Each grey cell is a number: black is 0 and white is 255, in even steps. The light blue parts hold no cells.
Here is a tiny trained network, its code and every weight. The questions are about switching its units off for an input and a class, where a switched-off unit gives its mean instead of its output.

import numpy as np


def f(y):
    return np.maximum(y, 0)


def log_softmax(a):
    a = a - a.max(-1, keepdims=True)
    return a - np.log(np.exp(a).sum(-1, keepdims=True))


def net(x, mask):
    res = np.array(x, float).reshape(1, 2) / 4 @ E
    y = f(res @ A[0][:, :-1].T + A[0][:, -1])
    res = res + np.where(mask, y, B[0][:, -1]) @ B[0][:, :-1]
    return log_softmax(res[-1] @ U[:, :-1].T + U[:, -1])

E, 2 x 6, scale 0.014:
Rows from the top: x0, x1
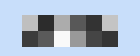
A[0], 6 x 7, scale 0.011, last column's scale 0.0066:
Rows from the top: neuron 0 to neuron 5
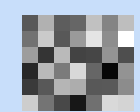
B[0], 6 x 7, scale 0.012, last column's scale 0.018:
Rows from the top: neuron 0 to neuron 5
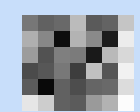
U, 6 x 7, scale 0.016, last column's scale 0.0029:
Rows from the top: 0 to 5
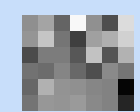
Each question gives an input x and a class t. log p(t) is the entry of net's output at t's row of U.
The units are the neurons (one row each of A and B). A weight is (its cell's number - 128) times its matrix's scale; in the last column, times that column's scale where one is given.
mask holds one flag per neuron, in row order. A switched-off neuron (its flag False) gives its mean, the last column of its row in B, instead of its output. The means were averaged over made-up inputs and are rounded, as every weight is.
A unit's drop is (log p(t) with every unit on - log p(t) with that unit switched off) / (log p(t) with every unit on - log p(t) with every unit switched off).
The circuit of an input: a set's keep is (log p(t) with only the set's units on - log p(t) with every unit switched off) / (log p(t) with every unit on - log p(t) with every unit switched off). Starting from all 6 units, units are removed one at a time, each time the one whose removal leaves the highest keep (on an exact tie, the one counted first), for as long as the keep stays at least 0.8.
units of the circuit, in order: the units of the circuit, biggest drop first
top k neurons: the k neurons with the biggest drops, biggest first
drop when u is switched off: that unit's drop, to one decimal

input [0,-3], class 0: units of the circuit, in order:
neuron 3
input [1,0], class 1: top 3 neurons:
neuron 1; neuron 4; neuron 0
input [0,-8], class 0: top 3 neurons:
neuron 1; neuron 0; neuron 3
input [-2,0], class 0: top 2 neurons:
neuron 4; neuron 3
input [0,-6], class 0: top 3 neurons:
neuron 1; neuron 0; neuron 3
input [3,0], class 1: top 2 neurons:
neuron 4; neuron 0
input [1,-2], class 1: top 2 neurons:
neuron 1; neuron 0
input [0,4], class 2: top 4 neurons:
neuron 2; neuron 3; neuron 0; neuron 5
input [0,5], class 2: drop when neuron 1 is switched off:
-0.1
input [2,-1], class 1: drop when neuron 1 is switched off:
0.1
